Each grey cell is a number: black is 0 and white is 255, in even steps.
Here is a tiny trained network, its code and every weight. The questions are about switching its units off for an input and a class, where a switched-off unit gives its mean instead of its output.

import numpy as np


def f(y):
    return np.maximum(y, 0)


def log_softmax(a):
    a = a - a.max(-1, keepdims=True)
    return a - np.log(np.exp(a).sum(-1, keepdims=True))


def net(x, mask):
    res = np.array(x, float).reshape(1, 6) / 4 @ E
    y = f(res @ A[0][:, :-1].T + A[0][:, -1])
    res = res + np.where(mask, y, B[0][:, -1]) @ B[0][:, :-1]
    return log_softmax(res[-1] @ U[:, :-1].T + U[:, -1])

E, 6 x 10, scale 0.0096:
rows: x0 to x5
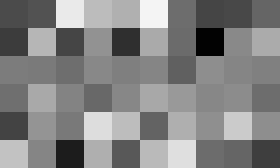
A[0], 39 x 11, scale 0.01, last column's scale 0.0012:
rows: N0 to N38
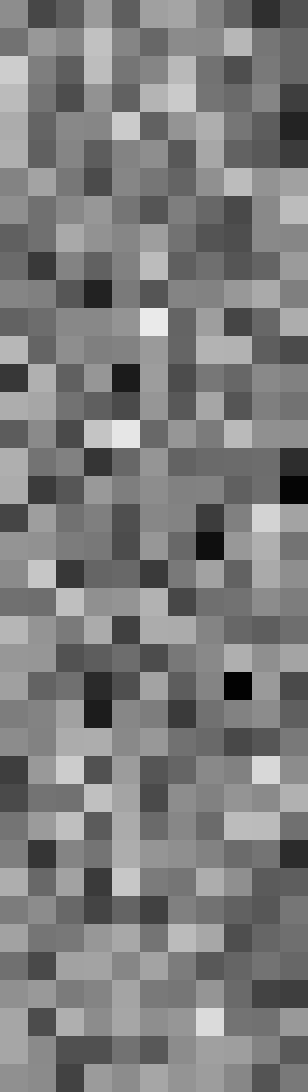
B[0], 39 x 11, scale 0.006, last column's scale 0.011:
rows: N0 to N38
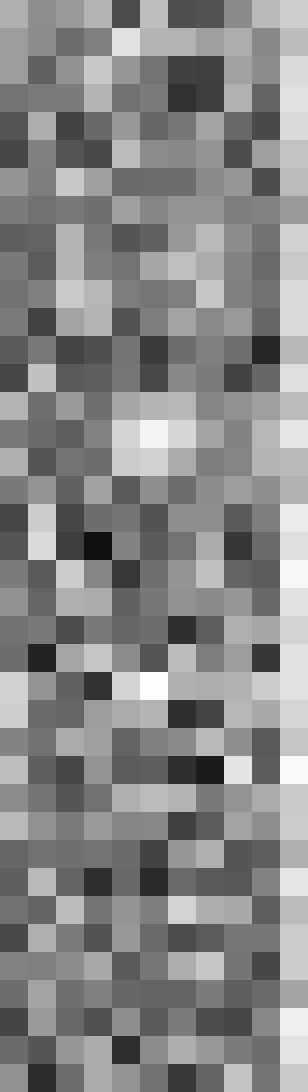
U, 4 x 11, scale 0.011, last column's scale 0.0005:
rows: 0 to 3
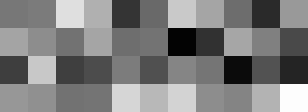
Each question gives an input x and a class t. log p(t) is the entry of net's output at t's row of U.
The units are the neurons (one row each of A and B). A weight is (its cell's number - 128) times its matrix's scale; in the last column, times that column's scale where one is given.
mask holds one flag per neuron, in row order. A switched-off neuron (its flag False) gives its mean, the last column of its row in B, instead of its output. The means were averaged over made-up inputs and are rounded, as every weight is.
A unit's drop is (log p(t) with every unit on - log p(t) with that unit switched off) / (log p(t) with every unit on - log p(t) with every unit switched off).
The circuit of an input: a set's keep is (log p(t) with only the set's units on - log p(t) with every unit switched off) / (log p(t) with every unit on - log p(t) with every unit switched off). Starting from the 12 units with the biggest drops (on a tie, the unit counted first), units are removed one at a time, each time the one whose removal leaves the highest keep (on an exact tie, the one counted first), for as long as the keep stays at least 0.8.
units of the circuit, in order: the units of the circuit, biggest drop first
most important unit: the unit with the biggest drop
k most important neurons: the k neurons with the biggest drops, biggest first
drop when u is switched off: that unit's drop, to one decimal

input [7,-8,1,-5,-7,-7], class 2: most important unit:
N31
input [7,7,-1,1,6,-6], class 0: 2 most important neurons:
[N21; N8]
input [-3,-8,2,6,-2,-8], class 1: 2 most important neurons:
[N27; N25]
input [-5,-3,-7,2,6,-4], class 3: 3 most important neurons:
[N15; N28; N1]
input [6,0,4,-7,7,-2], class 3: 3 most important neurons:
[N15; N28; N20]
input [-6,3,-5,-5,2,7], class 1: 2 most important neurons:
[N3; N2]
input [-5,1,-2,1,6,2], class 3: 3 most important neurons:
[N15; N1; N28]
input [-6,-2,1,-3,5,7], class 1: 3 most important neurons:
[N2; N38; N3]
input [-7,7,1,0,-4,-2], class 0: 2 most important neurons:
[N20; N23]
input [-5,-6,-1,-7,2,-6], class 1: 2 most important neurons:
[N27; N29]
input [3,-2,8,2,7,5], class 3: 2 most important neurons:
[N15; N27]
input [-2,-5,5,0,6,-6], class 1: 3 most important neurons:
[N27; N29; N24]
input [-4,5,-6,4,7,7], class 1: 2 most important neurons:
[N3; N38]
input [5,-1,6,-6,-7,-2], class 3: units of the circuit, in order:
[N24]
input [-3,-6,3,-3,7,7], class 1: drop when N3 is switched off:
0.2
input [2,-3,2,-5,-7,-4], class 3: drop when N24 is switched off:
0.1
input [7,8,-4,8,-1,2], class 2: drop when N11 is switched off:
-0.1
